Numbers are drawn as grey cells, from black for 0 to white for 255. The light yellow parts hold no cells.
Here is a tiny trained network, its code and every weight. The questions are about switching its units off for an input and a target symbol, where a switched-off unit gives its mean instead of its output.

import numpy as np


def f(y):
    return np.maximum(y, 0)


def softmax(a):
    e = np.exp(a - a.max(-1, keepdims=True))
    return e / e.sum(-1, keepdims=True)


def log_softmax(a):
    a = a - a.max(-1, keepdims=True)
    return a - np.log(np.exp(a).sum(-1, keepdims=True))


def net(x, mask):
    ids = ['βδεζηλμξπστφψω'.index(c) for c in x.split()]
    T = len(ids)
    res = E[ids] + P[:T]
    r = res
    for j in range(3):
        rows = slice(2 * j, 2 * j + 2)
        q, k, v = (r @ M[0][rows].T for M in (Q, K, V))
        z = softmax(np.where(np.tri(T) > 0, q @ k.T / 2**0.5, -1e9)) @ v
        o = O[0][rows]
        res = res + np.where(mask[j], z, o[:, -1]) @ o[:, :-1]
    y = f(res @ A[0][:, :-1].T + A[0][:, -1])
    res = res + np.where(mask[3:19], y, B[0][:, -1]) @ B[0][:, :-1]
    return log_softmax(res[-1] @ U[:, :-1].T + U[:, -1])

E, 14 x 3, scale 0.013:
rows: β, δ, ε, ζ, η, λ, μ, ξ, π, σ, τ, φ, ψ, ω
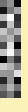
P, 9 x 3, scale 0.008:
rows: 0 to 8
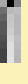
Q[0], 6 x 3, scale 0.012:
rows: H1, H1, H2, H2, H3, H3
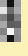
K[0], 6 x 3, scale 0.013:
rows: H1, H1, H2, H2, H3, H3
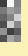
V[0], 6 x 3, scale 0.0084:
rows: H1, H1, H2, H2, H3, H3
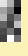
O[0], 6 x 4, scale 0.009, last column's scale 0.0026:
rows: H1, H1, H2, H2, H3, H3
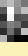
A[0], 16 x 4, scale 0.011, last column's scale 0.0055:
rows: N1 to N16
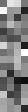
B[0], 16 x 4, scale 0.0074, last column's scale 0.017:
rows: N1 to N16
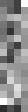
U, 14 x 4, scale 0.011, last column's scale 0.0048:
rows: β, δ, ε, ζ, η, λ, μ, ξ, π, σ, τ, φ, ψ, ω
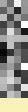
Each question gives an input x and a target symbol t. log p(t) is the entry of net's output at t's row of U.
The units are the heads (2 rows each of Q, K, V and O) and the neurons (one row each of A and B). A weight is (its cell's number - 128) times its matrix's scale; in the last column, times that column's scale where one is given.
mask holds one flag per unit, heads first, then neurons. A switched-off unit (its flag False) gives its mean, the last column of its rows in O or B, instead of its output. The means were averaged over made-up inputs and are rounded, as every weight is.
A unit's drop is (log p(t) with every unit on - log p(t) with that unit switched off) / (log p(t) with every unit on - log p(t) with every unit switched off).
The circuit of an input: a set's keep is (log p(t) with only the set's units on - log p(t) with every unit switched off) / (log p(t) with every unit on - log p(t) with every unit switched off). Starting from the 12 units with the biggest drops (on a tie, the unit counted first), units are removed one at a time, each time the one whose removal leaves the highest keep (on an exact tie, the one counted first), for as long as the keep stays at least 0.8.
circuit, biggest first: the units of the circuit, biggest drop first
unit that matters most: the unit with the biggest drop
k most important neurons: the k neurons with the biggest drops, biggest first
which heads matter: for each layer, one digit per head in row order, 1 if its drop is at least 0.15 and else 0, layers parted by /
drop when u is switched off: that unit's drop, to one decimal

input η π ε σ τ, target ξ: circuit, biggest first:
[N1; H3; N9; N16]
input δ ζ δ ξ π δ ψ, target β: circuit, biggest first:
[H1; N1]
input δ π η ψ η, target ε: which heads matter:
100
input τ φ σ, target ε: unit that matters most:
H1
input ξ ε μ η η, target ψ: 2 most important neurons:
[N2; N7]
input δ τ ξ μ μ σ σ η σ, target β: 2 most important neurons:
[N1; N14]
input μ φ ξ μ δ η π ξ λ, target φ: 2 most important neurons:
[N1; N15]
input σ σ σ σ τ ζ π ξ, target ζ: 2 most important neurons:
[N1; N9]
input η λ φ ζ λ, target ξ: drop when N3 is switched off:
0.1
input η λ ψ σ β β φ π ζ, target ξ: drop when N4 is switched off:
0.2
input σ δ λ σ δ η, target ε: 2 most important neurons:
[N8; N9]
